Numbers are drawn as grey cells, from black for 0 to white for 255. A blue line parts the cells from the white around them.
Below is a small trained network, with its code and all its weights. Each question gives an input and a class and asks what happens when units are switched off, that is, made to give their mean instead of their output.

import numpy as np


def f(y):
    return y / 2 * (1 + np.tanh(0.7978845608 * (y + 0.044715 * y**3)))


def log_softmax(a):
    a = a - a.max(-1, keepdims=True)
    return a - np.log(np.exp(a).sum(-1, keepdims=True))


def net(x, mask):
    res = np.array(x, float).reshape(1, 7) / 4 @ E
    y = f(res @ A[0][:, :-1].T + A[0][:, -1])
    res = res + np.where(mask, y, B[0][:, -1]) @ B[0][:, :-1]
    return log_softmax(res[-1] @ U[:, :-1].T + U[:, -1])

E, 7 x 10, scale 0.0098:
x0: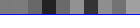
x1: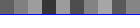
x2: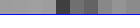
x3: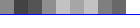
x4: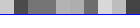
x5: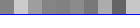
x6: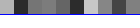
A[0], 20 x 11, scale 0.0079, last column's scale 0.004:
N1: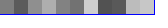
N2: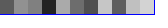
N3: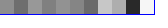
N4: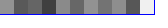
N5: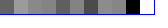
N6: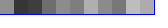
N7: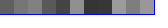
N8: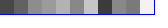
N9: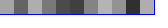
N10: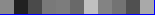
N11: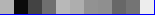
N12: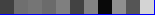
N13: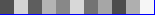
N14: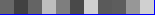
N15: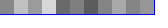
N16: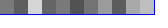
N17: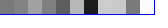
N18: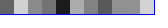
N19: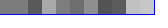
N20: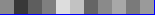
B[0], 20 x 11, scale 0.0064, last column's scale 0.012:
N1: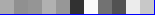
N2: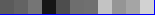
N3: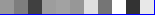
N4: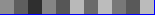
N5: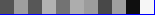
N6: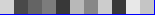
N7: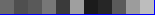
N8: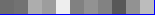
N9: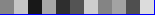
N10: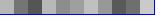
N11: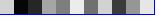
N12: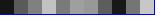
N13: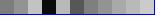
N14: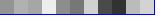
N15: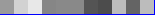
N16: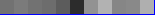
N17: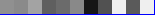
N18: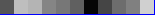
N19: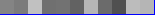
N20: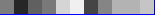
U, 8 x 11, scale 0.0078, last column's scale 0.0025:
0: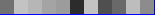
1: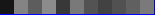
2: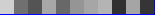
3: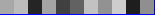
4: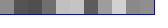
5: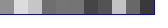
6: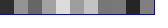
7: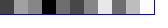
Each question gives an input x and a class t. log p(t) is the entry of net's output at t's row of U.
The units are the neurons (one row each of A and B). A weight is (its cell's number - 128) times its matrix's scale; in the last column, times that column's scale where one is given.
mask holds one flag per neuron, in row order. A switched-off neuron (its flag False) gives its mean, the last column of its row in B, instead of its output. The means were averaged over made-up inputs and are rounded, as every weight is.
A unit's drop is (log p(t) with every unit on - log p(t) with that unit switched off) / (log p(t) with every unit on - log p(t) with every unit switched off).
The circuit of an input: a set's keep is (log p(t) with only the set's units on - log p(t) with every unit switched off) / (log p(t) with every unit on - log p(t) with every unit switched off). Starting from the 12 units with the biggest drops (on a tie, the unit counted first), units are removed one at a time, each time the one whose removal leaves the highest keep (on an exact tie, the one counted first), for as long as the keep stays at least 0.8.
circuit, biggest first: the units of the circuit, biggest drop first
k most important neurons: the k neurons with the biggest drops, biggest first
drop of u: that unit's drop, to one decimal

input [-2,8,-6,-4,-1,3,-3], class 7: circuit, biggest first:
N2
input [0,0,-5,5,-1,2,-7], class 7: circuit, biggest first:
N13; N3
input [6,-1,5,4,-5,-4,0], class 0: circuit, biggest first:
N11; N19
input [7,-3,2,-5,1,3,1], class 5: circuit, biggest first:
N17; N11
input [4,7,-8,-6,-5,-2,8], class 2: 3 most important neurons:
N10; N18; N17
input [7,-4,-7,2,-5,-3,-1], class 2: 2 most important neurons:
N17; N5
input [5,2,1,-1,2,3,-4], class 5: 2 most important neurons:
N17; N11
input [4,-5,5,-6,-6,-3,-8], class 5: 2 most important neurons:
N15; N17
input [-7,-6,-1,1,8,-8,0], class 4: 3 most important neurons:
N20; N11; N3
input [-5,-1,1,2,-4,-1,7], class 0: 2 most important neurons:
N14; N1
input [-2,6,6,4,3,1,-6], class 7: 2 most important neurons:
N5; N2
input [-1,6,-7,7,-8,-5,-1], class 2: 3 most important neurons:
N6; N11; N18
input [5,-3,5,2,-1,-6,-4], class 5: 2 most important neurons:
N11; N17
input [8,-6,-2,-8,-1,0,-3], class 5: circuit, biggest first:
N17
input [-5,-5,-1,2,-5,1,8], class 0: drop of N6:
-0.1
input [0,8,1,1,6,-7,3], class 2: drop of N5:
0.1
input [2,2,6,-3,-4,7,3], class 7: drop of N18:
-0.1
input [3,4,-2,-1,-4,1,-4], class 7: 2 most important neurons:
N2; N13
